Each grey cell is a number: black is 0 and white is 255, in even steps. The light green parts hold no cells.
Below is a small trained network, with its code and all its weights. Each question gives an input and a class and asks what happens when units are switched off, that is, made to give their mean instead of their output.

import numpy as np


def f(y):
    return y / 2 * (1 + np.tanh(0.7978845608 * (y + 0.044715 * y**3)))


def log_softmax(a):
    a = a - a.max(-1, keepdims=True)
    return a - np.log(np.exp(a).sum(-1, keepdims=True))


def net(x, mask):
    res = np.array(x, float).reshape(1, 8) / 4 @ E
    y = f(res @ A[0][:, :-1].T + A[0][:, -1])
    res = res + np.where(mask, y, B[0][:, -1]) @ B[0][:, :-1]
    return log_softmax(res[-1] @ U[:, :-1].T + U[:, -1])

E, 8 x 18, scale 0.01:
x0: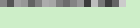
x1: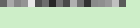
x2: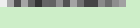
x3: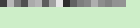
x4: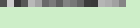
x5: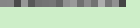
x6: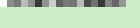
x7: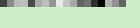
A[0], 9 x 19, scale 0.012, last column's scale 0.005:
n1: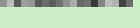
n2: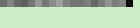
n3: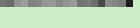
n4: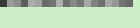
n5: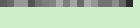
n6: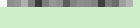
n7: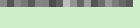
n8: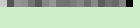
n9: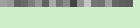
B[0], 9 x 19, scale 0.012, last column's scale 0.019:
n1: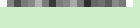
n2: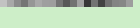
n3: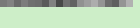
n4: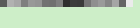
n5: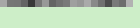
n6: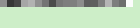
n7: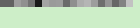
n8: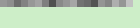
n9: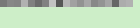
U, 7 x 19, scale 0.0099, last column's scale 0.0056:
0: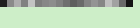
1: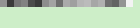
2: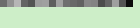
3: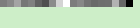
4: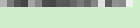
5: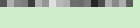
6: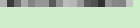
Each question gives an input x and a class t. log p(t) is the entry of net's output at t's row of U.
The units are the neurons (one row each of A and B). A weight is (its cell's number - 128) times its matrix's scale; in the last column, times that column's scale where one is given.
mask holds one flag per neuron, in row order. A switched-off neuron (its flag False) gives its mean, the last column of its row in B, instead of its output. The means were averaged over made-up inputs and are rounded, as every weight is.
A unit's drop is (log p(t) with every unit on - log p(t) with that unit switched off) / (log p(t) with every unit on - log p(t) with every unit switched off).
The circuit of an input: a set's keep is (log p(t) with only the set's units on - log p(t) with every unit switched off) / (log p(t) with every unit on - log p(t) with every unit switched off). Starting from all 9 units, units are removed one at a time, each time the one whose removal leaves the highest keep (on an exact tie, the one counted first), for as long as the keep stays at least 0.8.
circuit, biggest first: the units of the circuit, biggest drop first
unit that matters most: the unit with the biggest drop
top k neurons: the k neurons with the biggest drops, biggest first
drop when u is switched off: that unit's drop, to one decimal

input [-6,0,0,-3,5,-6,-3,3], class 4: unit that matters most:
n1
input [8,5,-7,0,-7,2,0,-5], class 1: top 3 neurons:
n1, n4, n6
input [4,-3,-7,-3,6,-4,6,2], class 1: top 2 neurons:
n1, n4
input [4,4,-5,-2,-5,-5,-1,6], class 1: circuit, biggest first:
n3, n1
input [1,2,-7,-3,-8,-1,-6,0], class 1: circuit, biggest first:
n5, n1
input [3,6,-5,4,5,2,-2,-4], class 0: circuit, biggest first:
n1, n4
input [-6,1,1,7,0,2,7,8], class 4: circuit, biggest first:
n4, n3
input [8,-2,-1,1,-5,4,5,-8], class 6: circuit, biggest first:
n4, n6
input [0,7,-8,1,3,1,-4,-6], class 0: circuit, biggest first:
n1, n4
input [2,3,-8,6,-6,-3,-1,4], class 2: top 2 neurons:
n5, n6
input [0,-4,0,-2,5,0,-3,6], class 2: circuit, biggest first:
n6, n9
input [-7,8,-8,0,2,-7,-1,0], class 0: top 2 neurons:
n4, n5
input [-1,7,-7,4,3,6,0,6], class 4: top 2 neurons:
n1, n7
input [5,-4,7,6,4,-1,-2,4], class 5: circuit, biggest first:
n1
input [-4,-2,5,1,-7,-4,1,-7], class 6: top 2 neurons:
n4, n6
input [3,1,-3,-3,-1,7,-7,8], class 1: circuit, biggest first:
n7, n3
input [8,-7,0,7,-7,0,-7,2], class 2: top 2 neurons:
n9, n7
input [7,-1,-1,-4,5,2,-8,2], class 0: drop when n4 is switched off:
-0.1
